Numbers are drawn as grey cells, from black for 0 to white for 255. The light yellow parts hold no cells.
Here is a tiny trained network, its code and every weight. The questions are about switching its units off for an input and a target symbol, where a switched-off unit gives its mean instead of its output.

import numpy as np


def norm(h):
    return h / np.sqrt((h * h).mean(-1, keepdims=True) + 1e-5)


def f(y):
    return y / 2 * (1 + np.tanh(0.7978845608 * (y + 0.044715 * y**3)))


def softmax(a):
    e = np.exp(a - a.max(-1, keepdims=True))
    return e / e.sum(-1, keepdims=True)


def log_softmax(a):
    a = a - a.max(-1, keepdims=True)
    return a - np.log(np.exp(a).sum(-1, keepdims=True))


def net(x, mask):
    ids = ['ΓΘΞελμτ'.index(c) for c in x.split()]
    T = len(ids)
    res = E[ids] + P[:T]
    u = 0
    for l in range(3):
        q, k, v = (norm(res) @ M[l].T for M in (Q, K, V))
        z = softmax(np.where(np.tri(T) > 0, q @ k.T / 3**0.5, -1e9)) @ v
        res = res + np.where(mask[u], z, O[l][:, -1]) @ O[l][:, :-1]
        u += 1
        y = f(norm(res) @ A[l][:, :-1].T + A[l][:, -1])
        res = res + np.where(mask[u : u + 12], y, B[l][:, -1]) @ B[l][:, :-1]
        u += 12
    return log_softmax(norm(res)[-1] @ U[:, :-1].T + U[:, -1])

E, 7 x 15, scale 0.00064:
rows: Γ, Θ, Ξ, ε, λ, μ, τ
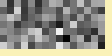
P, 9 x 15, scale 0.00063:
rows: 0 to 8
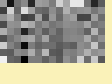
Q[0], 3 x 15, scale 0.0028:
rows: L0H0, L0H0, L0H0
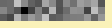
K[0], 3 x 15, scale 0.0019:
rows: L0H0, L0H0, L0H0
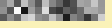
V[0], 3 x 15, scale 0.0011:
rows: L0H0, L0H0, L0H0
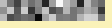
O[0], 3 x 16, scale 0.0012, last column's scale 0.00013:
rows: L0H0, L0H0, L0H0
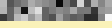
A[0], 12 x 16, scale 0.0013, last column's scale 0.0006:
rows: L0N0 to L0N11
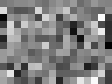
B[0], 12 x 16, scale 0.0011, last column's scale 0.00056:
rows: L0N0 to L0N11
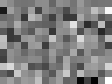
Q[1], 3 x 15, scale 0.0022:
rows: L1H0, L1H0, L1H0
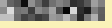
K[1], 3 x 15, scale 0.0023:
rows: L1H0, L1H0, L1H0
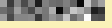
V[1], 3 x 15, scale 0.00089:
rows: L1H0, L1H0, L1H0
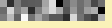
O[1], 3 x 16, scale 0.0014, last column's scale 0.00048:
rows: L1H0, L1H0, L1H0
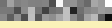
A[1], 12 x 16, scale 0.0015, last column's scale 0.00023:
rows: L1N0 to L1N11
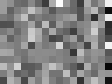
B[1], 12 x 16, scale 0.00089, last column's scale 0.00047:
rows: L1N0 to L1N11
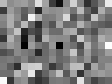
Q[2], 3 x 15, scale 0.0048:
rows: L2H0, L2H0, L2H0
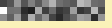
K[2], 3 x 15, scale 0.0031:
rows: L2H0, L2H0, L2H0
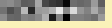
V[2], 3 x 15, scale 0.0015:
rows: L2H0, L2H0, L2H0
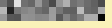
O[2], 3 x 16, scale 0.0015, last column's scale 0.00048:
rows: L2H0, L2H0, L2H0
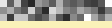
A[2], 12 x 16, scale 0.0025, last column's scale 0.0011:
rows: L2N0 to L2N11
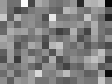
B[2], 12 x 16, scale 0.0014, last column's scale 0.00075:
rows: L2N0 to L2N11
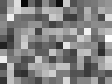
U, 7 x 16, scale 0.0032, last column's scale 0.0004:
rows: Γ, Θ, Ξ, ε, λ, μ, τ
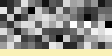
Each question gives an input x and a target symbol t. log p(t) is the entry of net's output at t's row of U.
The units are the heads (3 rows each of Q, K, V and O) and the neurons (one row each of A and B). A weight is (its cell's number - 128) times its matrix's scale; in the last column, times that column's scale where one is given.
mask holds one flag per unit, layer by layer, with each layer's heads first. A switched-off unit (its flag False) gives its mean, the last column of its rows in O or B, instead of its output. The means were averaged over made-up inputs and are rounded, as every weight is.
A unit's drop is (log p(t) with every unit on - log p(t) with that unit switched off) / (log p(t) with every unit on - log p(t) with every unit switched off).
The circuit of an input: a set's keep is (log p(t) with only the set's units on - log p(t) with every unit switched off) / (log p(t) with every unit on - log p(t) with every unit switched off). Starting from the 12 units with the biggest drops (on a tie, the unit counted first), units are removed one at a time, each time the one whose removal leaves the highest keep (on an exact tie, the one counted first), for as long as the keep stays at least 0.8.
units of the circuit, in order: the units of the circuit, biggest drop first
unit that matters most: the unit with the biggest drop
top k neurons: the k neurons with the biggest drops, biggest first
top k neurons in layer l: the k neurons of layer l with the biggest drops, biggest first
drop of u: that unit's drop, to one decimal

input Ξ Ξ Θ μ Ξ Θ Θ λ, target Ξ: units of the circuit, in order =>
[L2N10]
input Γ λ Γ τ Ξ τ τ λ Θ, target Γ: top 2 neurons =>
[L2N6, L0N11]
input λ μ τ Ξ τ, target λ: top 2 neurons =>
[L2N8, L0N1]
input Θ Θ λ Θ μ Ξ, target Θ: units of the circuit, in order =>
[L0N4, L0N1, L2H0]
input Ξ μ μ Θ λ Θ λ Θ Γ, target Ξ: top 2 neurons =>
[L0N11, L2N10]
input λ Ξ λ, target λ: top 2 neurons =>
[L2N8, L0N1]
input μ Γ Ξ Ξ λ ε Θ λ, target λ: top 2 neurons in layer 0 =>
[L0N11, L0N2]
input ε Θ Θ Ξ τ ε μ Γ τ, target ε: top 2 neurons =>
[L0N5, L2N4]
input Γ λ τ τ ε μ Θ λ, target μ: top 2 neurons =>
[L0N11, L1N5]
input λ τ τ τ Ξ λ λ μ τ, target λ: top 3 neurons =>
[L0N1, L2N8, L1N11]
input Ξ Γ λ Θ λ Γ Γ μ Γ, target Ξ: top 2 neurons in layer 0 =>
[L0N11, L0N5]
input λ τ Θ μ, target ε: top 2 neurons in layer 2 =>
[L2N4, L2N0]
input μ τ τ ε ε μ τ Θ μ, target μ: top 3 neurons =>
[L2N0, L0N5, L0N9]
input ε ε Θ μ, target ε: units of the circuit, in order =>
[L2N4]
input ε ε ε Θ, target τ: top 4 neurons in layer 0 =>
[L0N5, L0N10, L0N6, L0N1]
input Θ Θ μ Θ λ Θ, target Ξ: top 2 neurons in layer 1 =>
[L1N0, L1N11]
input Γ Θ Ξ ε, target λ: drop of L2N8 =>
0.2
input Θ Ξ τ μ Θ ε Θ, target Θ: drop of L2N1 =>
0.0
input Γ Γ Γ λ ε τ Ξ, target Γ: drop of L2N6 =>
0.2
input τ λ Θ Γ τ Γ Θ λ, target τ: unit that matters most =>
L0H0
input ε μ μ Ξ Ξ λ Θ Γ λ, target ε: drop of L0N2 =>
0.1
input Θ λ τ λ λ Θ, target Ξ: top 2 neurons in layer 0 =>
[L0N11, L0N1]
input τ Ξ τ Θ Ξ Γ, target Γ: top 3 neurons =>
[L0N2, L0N1, L0N10]
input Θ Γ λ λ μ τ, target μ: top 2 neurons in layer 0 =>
[L0N2, L0N11]
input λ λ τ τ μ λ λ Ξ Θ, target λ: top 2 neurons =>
[L0N1, L2N8]
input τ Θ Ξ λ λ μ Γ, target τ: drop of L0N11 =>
0.1
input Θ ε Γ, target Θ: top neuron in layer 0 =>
[L0N5]
